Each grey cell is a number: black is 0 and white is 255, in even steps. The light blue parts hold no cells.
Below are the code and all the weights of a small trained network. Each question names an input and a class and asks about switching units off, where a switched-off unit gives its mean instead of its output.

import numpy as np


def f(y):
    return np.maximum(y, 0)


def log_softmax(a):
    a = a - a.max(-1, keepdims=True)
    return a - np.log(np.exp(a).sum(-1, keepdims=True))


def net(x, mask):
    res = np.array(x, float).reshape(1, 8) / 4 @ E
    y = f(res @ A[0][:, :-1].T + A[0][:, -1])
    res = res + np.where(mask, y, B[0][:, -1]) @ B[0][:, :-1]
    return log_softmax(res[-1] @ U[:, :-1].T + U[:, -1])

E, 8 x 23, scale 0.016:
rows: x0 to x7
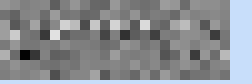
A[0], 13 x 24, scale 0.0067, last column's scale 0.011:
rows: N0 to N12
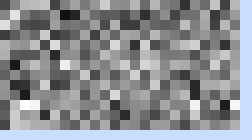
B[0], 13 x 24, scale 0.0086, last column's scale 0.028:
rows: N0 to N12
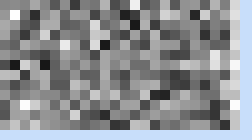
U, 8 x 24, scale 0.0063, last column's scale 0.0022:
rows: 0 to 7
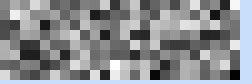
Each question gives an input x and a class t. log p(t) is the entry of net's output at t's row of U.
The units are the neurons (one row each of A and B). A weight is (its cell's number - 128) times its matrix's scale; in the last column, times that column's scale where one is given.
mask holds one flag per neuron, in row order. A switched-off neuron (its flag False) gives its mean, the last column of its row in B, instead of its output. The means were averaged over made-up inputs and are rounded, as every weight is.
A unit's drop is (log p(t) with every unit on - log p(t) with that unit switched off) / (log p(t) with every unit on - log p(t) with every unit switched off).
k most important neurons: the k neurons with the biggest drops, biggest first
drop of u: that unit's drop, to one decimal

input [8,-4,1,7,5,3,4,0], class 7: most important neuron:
[N2]
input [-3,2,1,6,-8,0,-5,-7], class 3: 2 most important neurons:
[N4 N11]
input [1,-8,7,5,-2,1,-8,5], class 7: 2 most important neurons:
[N2 N9]
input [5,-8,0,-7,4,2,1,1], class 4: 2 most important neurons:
[N3 N8]
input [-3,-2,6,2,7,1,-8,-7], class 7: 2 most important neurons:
[N10 N9]
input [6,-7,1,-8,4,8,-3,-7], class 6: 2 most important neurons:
[N6 N9]
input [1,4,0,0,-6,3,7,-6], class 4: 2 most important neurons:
[N6 N1]
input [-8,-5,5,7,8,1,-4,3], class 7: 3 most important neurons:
[N2 N10 N9]
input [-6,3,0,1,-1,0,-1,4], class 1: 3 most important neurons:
[N6 N4 N3]
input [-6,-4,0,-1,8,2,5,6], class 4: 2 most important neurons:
[N6 N10]
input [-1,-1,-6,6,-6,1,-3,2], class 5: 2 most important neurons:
[N10 N1]
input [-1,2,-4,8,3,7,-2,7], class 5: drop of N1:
0.1
